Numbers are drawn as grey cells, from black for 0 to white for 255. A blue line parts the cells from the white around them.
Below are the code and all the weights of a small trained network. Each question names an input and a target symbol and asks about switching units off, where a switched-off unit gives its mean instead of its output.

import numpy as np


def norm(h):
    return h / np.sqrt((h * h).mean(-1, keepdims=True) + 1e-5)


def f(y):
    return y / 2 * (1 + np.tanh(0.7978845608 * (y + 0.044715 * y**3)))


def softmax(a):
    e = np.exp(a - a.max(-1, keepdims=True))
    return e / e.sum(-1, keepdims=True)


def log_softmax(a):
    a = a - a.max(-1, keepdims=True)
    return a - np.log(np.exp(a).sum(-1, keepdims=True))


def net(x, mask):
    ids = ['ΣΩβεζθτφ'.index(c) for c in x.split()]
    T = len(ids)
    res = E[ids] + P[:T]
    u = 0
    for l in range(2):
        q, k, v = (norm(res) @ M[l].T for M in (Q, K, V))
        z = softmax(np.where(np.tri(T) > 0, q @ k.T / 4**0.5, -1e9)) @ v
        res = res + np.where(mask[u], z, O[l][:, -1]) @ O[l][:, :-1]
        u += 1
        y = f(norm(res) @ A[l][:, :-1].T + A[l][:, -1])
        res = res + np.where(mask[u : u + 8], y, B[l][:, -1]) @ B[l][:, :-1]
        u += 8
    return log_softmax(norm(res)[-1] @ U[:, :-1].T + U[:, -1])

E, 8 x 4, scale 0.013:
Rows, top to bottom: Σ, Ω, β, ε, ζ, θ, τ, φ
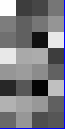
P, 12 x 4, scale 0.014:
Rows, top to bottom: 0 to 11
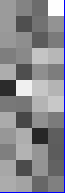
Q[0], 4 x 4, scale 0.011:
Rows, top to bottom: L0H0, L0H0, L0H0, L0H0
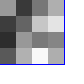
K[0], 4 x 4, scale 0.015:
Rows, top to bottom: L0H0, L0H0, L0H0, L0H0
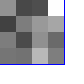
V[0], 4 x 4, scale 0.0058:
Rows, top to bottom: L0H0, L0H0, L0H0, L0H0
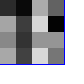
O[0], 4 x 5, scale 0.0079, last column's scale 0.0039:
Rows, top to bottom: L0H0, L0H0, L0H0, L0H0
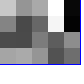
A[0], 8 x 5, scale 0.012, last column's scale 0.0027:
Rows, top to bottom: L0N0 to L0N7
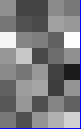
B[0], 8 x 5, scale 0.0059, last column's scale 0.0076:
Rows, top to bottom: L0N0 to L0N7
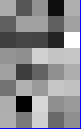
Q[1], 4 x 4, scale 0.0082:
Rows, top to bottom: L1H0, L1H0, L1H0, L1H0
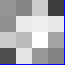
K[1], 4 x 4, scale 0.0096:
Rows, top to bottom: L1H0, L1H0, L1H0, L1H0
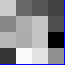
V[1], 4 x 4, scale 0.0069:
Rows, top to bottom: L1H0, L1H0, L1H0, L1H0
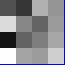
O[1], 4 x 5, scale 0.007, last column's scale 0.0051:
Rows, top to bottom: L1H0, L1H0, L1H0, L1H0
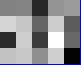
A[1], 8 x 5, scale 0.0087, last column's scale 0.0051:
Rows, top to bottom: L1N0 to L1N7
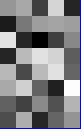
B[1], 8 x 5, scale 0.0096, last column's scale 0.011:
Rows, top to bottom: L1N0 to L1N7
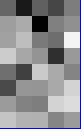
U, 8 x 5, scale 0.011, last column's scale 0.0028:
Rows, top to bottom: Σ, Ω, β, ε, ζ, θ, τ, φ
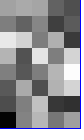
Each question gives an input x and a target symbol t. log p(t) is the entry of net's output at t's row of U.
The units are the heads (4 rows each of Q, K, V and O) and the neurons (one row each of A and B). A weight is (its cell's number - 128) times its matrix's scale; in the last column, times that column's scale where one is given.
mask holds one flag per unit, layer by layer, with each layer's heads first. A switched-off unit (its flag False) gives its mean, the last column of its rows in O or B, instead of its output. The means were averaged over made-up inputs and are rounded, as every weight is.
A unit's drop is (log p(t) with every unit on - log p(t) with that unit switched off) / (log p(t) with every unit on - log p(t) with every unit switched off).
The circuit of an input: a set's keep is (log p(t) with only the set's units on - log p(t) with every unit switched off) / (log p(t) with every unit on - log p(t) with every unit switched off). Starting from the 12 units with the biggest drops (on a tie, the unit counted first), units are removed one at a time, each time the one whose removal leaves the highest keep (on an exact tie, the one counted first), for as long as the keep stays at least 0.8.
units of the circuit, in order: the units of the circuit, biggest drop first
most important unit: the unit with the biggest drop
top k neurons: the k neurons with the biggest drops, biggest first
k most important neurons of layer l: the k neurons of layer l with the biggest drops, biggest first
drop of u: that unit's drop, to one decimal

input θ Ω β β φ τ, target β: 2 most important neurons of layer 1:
[L1N3 L1N1]
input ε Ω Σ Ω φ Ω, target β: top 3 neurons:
[L1N3 L1N1 L0N2]
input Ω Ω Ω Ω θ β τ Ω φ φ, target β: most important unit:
L0N0
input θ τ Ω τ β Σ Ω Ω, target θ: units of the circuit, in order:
[L1H0 L0N6]
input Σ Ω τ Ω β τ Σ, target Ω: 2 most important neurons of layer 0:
[L0N2 L0N3]
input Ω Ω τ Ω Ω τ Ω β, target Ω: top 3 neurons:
[L0N0 L0N1 L0N3]
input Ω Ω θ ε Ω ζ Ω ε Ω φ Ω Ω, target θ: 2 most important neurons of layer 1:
[L1N3 L1N6]
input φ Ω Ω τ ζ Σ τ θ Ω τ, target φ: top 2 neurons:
[L1N2 L0N2]
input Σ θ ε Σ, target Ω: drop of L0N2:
0.7
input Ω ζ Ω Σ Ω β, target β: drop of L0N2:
0.6
